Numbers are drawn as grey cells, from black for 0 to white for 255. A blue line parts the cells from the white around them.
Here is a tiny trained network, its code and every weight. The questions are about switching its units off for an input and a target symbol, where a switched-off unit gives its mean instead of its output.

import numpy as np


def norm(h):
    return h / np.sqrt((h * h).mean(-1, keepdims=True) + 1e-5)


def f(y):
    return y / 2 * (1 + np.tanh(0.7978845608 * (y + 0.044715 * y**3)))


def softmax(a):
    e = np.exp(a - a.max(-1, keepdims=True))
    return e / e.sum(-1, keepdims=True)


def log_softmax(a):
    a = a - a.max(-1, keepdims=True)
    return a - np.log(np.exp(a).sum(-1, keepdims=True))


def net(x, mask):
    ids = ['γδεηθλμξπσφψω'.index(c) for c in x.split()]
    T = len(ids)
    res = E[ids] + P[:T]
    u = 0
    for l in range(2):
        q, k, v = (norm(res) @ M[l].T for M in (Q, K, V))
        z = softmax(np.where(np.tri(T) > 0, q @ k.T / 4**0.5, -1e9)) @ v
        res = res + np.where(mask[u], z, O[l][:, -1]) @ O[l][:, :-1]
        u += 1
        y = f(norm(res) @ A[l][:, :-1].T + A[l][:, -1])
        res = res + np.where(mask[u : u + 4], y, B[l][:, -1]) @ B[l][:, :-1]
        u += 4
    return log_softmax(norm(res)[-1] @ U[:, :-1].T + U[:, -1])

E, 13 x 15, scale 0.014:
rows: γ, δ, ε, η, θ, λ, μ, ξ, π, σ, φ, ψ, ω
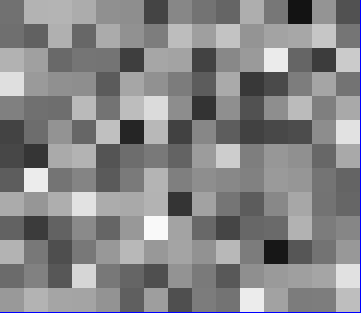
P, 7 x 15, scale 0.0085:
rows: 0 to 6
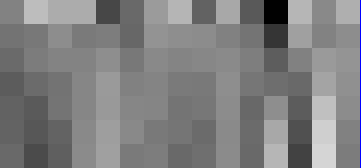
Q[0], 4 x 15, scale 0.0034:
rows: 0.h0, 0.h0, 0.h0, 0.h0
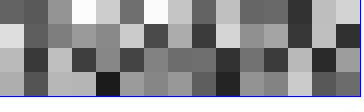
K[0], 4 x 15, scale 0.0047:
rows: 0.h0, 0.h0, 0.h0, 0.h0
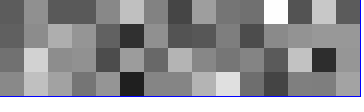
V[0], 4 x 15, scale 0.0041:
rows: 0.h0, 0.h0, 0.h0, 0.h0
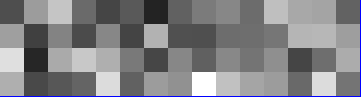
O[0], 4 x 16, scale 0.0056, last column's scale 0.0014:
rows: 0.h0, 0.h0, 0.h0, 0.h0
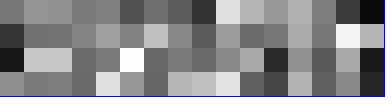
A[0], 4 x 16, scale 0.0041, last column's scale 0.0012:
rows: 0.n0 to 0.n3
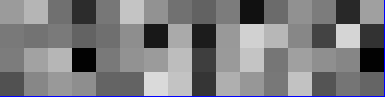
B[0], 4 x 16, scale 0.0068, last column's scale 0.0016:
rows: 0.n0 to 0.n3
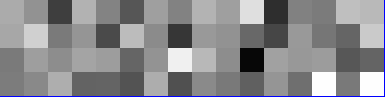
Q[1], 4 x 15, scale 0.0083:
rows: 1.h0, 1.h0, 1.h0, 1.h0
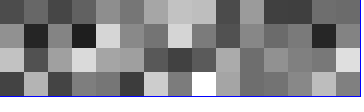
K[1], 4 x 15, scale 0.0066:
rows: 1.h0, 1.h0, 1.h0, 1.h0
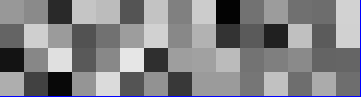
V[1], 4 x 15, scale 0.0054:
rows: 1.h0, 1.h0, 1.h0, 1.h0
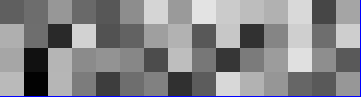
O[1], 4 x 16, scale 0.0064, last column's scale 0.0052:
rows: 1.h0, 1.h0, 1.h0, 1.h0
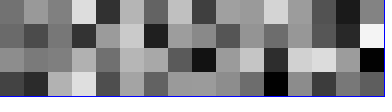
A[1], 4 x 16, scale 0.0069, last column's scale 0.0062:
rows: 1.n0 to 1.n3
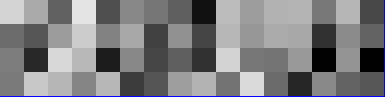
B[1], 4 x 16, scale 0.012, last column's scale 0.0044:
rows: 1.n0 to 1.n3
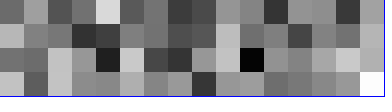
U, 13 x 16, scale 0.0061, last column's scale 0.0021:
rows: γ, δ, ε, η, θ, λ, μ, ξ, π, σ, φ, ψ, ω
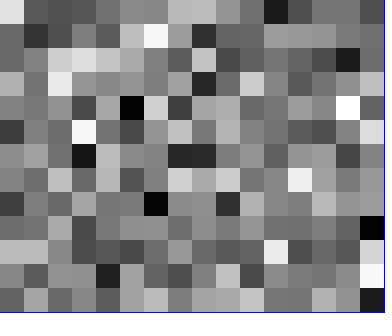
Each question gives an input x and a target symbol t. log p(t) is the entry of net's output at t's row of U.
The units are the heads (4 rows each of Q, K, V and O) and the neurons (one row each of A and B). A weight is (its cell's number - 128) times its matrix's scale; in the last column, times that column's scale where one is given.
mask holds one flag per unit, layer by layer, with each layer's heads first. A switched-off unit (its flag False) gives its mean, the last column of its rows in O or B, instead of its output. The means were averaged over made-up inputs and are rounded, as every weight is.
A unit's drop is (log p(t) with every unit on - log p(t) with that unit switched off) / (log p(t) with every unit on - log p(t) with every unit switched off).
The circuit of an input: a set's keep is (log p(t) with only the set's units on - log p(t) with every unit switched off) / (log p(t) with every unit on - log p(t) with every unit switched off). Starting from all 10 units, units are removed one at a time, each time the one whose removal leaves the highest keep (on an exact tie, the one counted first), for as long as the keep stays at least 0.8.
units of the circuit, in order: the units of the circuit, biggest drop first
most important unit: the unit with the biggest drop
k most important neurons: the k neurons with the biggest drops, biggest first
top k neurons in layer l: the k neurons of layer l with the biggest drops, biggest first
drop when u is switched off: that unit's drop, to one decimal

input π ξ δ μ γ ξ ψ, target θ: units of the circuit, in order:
(1.h0, 0.h0)
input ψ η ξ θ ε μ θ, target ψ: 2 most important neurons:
(1.n2, 1.n1)
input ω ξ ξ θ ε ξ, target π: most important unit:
1.h0
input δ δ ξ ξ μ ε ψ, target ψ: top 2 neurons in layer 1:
(1.n2, 1.n1)
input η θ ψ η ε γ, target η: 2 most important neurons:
(1.n3, 0.n3)
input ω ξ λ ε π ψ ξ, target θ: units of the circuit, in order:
(1.h0, 0.h0, 0.n1)
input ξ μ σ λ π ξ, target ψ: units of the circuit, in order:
(1.h0, 0.h0, 1.n2)
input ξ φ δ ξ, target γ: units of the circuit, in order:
(0.h0, 1.h0)
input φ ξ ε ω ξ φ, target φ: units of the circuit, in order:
(1.h0, 0.h0, 0.n3)
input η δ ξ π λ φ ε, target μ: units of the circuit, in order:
(1.h0, 1.n0)
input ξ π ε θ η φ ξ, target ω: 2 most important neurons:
(0.n0, 0.n1)
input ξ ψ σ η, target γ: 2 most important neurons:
(0.n0, 1.n3)
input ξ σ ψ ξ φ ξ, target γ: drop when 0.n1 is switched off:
0.0
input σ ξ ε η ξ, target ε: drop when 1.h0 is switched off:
1.2
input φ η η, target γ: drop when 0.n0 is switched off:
0.4
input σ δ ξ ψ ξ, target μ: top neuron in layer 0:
(0.n0)
